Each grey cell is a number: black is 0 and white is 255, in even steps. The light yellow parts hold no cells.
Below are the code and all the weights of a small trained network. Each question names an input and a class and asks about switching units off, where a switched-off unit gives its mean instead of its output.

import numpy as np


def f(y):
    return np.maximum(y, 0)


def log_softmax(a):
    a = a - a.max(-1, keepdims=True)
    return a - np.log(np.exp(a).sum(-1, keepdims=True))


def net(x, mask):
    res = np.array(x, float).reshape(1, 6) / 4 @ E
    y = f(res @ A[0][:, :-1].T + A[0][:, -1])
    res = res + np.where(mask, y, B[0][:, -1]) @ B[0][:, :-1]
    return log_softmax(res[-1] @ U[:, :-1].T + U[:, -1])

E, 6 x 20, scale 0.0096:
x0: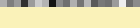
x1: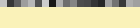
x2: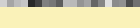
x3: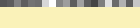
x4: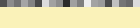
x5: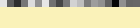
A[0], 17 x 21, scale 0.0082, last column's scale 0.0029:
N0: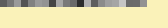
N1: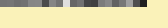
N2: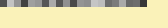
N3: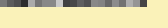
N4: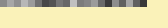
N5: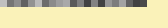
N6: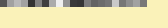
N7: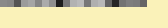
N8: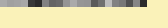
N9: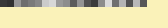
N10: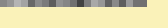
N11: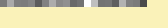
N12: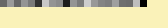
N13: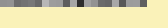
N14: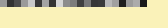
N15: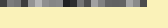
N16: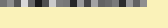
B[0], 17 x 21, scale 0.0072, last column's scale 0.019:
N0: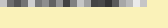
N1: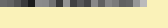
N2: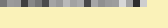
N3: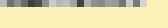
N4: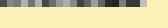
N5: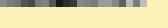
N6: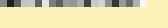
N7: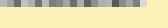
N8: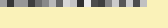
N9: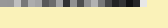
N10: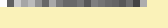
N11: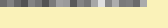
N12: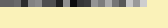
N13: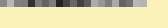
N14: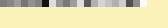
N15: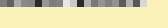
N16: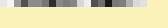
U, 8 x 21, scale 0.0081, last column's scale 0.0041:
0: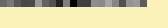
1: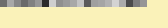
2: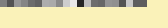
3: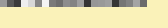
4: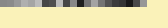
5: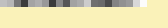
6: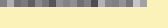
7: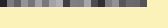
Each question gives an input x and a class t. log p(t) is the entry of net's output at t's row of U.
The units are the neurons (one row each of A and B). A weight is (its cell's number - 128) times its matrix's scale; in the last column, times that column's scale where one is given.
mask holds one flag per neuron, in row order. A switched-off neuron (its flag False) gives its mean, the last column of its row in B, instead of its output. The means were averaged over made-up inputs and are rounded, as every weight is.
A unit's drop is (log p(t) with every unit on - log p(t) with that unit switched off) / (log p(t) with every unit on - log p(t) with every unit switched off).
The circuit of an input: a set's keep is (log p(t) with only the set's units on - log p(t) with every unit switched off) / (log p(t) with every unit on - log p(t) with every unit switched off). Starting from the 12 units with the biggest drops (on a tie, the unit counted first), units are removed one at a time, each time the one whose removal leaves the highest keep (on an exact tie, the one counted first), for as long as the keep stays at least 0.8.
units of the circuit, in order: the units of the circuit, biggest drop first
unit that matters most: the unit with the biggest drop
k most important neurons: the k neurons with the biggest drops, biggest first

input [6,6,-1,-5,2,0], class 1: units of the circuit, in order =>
N14
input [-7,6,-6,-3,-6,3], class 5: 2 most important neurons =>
N16, N12
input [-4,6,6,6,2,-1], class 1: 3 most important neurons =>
N14, N15, N3
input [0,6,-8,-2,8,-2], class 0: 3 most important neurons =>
N12, N13, N8
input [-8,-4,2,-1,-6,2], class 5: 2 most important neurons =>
N16, N12
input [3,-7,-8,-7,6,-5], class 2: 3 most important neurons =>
N15, N14, N9
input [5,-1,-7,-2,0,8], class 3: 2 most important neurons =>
N7, N8
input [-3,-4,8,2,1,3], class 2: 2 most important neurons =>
N8, N14
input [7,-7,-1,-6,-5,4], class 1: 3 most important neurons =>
N2, N16, N9
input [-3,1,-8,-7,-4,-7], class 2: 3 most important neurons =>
N15, N3, N9
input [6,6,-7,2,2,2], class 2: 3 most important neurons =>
N3, N15, N16
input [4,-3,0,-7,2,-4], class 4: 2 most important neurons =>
N4, N16
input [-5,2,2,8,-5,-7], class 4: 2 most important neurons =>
N9, N7
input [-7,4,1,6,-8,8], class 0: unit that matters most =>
N1
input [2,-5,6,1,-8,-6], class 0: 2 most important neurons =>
N1, N5
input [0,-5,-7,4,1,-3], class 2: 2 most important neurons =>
N15, N14
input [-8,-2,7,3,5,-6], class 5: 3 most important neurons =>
N16, N15, N3
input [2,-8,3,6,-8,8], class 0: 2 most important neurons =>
N5, N14
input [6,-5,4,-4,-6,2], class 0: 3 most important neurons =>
N16, N14, N5
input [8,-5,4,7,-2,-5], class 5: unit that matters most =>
N0
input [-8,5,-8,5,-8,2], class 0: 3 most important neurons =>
N1, N5, N8
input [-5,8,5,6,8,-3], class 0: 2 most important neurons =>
N12, N13
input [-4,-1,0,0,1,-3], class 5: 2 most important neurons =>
N16, N7
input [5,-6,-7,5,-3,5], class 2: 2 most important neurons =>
N14, N15
